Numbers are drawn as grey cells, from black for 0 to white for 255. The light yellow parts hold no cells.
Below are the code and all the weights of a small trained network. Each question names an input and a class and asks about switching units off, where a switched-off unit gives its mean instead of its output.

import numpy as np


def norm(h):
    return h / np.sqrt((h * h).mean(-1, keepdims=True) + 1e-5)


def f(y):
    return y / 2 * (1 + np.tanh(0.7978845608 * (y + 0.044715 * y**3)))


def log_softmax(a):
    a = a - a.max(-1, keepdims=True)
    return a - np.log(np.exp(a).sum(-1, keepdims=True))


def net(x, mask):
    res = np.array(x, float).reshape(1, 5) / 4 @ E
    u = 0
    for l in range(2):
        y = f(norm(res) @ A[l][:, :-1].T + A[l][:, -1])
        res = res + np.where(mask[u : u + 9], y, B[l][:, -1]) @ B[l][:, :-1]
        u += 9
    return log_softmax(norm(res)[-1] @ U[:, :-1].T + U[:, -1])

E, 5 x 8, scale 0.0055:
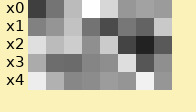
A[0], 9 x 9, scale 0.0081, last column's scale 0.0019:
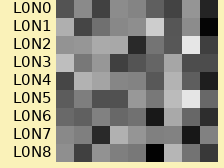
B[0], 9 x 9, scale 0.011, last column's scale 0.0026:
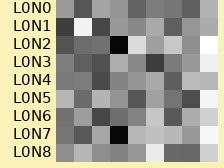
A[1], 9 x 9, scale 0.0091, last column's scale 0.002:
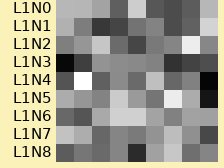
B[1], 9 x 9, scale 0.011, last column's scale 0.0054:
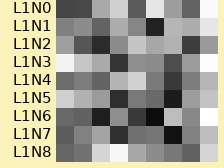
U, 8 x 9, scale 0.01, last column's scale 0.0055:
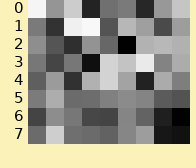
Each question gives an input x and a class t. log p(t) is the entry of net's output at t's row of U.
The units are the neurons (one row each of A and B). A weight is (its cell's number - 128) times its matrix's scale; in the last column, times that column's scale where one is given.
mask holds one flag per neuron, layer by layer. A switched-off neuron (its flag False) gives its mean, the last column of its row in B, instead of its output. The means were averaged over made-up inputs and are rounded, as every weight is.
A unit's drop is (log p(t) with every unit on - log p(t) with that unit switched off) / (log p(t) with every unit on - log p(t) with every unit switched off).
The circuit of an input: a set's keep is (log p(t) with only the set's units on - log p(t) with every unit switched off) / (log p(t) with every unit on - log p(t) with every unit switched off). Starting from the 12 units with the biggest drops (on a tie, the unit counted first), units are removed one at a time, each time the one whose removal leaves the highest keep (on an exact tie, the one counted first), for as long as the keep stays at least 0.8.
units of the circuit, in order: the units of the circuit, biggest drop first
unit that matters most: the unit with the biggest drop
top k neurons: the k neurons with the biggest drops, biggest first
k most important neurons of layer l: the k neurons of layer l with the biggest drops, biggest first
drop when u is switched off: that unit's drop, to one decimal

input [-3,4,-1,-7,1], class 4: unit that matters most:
L0N8
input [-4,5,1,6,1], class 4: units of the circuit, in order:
(L0N1; L1N4)
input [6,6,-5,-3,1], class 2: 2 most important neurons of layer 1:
(L1N6; L1N0)
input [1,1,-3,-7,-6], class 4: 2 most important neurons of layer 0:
(L0N6; L0N8)
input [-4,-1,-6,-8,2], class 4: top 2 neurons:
(L0N6; L0N8)
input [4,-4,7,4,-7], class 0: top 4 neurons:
(L1N3; L1N8; L0N8; L0N5)
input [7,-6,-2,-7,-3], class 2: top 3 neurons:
(L1N6; L0N2; L0N1)
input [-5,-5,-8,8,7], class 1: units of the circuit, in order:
(L1N8; L0N2)
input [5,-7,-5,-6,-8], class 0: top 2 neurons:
(L1N3; L0N2)
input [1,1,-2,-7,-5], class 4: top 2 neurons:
(L0N6; L1N4)
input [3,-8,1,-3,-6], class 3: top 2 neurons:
(L0N7; L1N5)
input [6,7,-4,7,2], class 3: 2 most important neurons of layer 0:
(L0N2; L0N3)
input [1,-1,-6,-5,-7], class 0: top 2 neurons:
(L1N3; L1N0)
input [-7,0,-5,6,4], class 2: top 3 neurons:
(L1N1; L1N0; L0N3)
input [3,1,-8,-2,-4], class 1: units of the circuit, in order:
(L1N8)
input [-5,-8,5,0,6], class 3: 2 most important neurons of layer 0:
(L0N7; L0N5)
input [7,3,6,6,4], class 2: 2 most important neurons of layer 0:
(L0N8; L0N5)
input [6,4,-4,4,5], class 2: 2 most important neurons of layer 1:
(L1N6; L1N3)
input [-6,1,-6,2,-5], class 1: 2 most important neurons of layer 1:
(L1N8; L1N6)
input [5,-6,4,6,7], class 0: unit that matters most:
L1N5
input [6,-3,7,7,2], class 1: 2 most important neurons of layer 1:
(L1N0; L1N1)
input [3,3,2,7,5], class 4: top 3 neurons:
(L0N1; L1N4; L1N3)
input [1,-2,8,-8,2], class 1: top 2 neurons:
(L1N0; L0N1)
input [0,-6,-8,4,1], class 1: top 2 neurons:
(L1N8; L0N2)
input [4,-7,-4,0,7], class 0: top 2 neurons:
(L1N5; L0N2)
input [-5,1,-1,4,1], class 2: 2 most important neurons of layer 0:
(L0N3; L0N8)
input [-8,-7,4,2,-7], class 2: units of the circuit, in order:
(L1N1)
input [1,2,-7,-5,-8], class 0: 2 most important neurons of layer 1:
(L1N3; L1N0)
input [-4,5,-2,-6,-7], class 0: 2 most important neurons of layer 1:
(L1N3; L1N6)
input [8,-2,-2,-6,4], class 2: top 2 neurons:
(L1N6; L1N3)
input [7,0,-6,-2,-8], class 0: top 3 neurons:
(L1N3; L1N0; L1N1)
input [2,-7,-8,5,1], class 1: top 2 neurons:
(L1N8; L0N2)
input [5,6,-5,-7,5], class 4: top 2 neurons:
(L0N7; L0N4)
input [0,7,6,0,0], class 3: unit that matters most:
L0N2
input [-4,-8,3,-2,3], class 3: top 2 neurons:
(L0N7; L1N6)
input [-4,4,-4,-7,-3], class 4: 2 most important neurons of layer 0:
(L0N6; L0N8)
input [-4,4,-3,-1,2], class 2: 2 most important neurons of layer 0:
(L0N3; L0N7)
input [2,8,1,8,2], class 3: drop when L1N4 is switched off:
-0.1
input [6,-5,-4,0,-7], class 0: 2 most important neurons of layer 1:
(L1N3; L1N1)
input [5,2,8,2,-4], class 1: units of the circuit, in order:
(L1N0)
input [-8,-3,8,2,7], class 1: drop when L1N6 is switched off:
0.4
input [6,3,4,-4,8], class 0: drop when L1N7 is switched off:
0.1
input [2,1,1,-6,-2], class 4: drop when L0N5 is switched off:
0.0
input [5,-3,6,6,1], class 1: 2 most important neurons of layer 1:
(L1N0; L1N1)
